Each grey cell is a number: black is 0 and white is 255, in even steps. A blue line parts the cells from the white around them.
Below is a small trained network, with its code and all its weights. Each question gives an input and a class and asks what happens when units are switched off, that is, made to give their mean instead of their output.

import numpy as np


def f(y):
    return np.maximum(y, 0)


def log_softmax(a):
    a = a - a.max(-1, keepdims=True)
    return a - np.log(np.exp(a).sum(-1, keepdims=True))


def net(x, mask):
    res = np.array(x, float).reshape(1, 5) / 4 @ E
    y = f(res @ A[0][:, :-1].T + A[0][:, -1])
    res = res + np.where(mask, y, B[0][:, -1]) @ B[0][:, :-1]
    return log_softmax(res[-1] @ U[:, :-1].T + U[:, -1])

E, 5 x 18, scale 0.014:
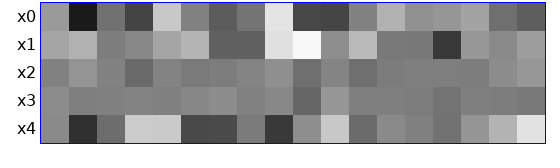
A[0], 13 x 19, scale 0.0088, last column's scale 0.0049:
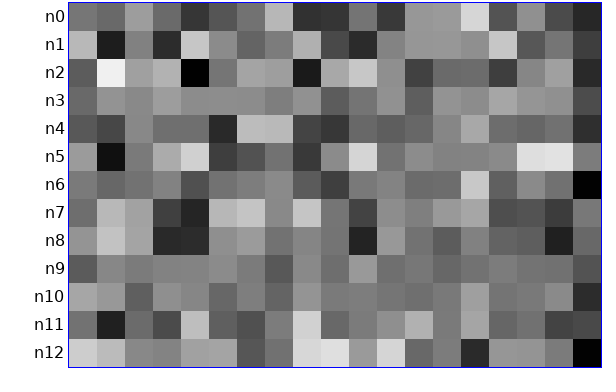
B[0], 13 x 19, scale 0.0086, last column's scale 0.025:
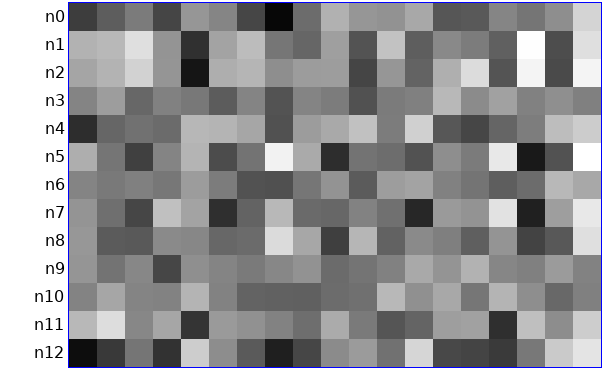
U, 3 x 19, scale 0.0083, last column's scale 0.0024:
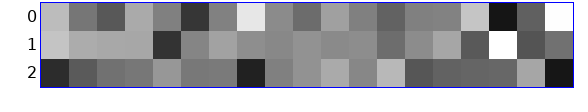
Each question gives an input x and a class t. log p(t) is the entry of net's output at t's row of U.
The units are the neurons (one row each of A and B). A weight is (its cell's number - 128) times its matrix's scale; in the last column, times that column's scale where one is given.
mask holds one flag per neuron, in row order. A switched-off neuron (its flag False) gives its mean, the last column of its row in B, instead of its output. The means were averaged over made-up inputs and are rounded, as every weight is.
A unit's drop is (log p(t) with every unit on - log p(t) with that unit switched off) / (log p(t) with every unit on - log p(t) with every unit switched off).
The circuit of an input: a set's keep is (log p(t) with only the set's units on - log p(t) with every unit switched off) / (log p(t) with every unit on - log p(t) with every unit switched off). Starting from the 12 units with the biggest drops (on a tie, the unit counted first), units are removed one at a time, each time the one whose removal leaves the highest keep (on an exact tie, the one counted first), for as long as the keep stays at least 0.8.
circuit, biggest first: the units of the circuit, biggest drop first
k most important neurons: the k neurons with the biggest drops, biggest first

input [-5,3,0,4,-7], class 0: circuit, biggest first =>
n7
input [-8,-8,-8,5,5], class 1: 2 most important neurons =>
n2; n12
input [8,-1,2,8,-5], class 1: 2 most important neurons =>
n1; n11
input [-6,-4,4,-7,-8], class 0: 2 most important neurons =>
n7; n8
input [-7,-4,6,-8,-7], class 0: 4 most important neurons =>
n7; n8; n1; n11
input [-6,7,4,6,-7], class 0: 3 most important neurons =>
n7; n8; n0
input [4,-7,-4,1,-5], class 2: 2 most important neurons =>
n0; n4
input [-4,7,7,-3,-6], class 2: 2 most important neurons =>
n12; n5
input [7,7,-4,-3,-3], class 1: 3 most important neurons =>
n1; n11; n0
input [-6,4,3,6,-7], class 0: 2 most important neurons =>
n7; n8
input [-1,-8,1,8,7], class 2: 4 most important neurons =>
n4; n0; n7; n8
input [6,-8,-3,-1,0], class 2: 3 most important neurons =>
n0; n4; n2
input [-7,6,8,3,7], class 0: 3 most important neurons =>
n5; n1; n11
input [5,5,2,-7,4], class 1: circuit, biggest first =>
n1
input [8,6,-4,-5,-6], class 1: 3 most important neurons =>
n1; n11; n5
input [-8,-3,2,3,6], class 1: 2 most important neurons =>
n2; n7
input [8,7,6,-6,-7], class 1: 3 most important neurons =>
n1; n11; n5
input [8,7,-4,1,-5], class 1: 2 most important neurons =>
n1; n11
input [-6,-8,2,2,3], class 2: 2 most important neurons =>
n0; n4
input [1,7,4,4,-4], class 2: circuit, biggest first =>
n12
